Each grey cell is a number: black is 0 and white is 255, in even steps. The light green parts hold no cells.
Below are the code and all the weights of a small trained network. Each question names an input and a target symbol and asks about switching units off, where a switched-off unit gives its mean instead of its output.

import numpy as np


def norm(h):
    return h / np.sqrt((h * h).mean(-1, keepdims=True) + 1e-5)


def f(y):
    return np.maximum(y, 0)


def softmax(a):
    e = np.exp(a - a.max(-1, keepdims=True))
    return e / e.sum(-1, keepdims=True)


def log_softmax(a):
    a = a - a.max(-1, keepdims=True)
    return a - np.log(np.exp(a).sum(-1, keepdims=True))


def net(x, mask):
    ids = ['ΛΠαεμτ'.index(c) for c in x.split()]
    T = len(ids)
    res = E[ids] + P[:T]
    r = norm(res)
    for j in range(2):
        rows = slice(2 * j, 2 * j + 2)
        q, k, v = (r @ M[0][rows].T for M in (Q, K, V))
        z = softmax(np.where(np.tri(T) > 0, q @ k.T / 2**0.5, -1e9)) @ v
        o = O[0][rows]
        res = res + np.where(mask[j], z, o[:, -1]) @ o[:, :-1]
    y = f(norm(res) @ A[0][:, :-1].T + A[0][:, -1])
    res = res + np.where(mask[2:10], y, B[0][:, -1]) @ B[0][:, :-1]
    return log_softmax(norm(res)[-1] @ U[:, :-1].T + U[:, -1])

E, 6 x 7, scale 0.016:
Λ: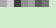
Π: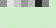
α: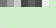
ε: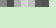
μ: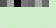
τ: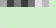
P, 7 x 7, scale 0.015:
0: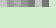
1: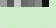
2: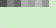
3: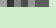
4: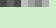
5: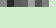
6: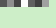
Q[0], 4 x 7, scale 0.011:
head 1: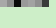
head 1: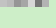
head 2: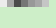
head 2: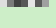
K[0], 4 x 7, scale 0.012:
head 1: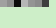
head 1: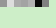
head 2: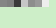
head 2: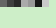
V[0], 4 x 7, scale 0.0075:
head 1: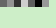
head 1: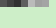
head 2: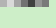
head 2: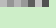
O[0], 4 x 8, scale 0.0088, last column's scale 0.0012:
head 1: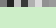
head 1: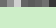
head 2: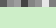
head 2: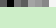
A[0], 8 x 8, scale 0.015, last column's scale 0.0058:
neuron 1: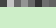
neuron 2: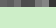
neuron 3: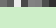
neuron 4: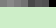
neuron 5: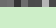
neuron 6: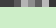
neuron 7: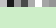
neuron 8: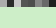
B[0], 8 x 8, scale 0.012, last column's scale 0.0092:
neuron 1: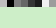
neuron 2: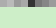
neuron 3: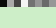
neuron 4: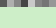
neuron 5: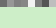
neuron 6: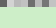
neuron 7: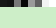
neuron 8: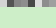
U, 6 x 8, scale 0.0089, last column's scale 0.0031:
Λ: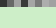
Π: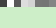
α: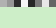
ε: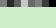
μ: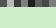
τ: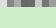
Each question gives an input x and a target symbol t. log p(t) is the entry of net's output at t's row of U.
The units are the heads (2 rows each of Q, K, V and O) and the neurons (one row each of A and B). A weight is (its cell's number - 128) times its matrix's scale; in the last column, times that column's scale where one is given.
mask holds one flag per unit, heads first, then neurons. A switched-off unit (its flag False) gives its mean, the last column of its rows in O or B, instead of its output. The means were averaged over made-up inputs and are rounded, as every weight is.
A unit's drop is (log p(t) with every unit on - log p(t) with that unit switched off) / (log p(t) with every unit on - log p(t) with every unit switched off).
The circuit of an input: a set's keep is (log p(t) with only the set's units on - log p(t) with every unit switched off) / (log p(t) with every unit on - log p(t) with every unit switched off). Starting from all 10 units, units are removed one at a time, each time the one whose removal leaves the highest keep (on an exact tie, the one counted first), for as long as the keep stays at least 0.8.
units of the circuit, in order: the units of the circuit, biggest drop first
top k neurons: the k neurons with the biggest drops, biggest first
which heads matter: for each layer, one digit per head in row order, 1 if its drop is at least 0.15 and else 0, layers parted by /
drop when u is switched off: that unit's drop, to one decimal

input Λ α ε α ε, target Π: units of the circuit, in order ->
(neuron 6)
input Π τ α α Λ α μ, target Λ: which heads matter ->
10
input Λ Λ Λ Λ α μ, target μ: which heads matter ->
11
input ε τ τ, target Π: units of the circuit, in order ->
(head 1; neuron 5)
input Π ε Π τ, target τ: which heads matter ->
10
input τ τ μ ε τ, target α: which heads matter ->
11
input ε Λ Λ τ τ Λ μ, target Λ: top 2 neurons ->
(neuron 7; neuron 3)
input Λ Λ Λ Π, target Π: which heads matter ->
10
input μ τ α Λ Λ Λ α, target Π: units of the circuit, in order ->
(neuron 5; neuron 7)
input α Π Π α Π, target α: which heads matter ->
01
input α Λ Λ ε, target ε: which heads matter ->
01
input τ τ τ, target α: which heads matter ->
10
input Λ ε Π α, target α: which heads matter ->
00
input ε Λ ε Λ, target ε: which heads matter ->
01
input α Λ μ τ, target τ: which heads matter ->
11
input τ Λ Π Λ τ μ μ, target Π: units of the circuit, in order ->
(neuron 5)
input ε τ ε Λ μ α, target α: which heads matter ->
11
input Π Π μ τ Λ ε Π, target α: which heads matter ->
00
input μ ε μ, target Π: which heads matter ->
11
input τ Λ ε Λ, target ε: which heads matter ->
01
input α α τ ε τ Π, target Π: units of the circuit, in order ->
(neuron 7)
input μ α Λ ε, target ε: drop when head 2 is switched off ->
0.6
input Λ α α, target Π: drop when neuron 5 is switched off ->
0.2
